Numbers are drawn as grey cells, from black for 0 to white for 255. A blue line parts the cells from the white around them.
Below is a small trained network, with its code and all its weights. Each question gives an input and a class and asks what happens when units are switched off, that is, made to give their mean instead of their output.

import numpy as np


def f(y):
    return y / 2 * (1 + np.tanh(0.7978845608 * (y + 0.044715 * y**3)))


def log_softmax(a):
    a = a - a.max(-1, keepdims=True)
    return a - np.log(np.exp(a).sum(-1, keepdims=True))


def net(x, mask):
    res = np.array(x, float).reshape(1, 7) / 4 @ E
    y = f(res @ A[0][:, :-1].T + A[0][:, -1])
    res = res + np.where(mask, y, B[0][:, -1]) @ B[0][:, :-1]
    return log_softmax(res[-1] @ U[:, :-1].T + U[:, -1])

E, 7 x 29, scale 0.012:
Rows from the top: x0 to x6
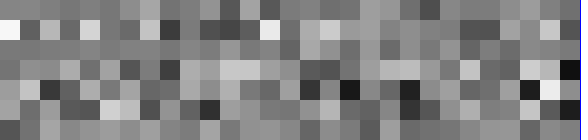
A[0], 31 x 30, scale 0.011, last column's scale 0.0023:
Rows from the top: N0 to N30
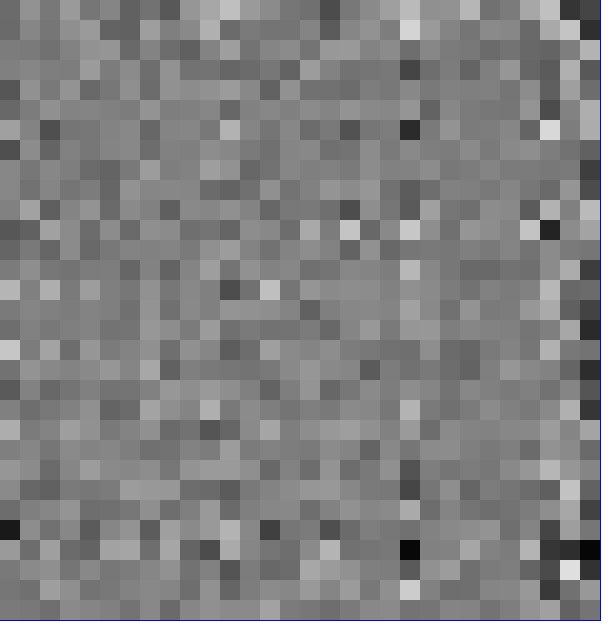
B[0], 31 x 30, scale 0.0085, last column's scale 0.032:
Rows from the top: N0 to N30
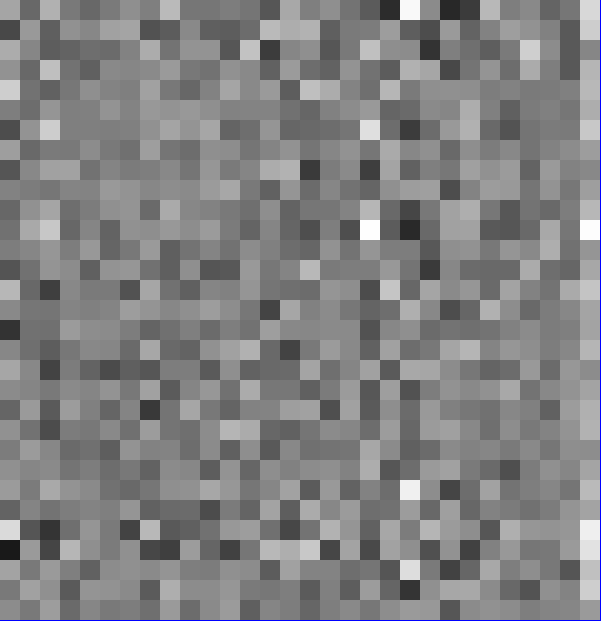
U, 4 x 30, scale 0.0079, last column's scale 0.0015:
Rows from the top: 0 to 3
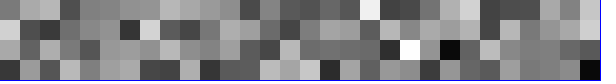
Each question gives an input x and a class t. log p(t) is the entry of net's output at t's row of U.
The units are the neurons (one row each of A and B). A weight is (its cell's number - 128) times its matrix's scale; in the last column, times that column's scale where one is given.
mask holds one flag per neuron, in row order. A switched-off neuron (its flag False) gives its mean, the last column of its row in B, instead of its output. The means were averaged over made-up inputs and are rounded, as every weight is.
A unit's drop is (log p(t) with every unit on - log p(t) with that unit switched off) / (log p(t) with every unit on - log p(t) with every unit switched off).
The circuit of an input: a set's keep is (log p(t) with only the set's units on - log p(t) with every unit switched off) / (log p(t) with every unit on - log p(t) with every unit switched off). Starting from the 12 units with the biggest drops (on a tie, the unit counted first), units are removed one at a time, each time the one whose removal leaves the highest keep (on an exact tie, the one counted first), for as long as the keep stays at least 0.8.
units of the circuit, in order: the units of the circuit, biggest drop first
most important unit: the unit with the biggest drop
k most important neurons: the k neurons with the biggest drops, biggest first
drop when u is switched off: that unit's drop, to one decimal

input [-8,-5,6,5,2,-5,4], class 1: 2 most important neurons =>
[N26, N27]
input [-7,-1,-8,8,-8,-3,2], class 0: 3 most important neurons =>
[N11, N29, N28]
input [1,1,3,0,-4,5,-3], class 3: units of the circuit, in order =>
[N27]
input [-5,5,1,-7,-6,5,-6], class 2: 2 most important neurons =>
[N28, N24]
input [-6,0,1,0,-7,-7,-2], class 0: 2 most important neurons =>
[N11, N27]
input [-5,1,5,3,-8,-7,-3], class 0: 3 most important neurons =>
[N11, N27, N29]
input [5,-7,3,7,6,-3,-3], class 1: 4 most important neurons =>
[N26, N11, N4, N28]
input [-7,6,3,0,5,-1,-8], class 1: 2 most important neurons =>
[N11, N14]
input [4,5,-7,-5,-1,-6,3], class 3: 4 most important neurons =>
[N26, N1, N0, N20]
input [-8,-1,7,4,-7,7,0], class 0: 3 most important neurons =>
[N11, N29, N1]
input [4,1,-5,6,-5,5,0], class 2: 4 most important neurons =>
[N0, N6, N15, N10]
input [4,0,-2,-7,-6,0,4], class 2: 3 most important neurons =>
[N28, N24, N6]
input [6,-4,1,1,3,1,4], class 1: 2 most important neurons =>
[N11, N26]
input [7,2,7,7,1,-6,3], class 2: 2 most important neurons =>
[N0, N27]
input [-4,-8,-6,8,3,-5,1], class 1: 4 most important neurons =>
[N26, N4, N28, N19]
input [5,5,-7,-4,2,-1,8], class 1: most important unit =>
N0
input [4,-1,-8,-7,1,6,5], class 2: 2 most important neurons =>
[N24, N3]
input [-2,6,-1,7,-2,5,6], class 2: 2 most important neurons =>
[N0, N26]
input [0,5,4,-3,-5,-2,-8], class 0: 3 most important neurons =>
[N26, N11, N29]
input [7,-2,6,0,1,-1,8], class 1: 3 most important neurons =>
[N11, N27, N29]
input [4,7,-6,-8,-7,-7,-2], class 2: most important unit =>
N28
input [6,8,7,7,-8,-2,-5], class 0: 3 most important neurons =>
[N11, N26, N29]
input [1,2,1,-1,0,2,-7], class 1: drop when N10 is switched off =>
0.1
